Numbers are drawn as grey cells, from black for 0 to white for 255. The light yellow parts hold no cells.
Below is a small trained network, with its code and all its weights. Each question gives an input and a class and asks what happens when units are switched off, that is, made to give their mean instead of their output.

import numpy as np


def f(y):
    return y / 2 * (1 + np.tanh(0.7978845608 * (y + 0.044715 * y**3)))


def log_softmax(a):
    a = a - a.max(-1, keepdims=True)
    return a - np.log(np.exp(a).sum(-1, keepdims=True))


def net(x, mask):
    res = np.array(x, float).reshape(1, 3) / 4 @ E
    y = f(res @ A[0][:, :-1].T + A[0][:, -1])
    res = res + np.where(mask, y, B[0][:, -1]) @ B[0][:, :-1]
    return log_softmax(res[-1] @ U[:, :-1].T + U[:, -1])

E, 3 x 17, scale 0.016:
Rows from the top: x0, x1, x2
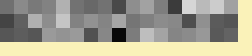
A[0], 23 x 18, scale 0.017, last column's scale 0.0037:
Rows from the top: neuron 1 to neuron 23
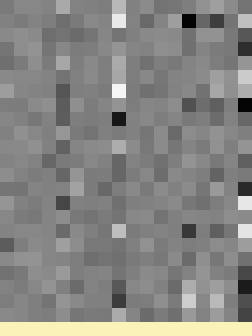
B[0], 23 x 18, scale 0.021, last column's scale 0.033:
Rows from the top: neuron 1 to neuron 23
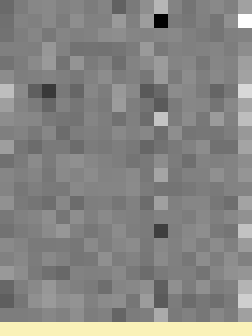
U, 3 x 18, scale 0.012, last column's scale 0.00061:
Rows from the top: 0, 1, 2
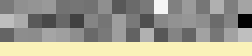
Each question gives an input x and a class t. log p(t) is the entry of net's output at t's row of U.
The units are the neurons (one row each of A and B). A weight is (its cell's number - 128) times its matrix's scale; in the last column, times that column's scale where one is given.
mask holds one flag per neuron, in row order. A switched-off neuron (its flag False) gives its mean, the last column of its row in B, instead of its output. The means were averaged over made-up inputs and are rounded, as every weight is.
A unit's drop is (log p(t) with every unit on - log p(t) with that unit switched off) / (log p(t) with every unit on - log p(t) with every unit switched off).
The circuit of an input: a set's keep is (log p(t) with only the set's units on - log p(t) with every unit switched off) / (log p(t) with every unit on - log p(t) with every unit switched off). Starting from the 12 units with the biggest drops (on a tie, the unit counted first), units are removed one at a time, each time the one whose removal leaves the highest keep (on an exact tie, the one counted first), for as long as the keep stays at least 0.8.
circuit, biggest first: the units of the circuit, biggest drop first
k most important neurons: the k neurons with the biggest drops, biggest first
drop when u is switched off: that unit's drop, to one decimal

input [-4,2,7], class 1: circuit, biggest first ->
neuron 22
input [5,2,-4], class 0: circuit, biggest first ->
neuron 2; neuron 1
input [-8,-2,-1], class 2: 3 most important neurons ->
neuron 2; neuron 17; neuron 9
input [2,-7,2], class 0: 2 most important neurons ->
neuron 2; neuron 9
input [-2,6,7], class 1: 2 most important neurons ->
neuron 22; neuron 2
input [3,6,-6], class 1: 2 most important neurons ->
neuron 7; neuron 22
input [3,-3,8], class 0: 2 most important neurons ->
neuron 9; neuron 2
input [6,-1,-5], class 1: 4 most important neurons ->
neuron 2; neuron 7; neuron 9; neuron 17
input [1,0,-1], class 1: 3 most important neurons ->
neuron 2; neuron 22; neuron 9
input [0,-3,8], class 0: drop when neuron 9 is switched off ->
0.1
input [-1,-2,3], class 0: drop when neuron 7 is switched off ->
0.2
